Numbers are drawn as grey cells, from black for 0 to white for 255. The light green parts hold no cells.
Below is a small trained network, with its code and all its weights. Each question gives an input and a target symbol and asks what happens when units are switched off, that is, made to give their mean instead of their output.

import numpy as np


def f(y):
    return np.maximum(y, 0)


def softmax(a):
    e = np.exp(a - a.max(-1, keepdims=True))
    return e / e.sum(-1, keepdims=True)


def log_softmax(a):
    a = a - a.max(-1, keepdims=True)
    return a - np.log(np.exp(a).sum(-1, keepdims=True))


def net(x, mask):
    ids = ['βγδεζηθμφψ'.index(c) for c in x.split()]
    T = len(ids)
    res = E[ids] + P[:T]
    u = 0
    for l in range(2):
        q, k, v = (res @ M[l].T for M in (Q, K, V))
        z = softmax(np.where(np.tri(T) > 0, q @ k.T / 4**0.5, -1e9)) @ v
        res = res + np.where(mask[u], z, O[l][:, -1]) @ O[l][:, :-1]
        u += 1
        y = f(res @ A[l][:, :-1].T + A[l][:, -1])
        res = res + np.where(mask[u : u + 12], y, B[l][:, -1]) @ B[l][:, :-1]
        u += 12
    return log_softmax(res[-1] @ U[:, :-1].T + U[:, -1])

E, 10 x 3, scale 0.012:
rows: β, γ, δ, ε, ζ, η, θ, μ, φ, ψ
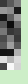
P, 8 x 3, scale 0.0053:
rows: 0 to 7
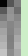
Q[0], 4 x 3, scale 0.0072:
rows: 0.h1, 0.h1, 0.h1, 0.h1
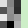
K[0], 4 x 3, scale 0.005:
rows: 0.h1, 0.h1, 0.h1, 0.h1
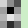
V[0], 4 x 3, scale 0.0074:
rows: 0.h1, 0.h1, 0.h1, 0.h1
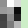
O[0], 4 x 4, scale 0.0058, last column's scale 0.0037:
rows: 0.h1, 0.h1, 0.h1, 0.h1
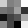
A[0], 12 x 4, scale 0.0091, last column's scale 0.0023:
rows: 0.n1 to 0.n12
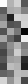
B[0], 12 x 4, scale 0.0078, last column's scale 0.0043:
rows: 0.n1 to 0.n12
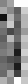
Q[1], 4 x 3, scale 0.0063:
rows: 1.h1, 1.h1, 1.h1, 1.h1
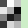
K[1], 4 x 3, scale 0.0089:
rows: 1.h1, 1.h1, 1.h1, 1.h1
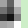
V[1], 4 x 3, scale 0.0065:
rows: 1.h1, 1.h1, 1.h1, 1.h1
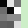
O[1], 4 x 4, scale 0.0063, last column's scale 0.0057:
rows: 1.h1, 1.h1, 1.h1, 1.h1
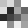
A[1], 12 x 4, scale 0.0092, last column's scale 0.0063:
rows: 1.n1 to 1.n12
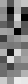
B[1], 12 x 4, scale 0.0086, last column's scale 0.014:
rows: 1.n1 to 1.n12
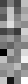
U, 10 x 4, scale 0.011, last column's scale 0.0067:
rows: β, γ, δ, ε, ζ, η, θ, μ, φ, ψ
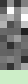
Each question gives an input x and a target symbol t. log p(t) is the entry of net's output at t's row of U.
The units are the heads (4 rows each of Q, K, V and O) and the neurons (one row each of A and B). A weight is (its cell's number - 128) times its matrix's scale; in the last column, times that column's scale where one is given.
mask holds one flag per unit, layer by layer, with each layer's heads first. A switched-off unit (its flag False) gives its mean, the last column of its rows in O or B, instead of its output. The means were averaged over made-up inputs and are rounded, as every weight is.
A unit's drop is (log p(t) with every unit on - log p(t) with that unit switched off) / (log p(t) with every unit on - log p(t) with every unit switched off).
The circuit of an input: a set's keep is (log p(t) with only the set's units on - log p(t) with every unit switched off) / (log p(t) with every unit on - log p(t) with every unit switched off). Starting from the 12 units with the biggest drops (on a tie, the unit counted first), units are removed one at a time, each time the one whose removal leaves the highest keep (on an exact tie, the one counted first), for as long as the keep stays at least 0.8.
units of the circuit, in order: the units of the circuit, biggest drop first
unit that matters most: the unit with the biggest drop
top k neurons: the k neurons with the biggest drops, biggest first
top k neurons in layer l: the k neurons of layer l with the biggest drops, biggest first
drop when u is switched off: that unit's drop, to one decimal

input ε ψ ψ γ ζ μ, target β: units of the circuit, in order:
(1.h1; 0.n3)
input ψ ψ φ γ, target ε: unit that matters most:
0.h1
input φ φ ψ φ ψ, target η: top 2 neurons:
(1.n12; 1.n8)
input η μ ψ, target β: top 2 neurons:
(1.n5; 0.n1)
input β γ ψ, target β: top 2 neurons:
(1.n5; 0.n10)
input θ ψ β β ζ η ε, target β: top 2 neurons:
(0.n1; 1.n12)
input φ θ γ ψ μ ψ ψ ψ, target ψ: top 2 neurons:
(1.n12; 1.n8)
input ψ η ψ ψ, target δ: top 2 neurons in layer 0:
(0.n1; 0.n12)
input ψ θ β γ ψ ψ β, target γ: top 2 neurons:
(1.n12; 0.n10)
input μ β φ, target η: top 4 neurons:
(1.n12; 1.n8; 1.n3; 0.n1)
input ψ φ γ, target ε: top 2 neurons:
(0.n6; 0.n10)
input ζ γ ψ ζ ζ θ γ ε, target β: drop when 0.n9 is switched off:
-0.1
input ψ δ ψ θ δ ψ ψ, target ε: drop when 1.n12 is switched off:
0.2
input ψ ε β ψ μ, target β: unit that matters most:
0.n1
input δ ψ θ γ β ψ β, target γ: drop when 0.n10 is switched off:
0.3
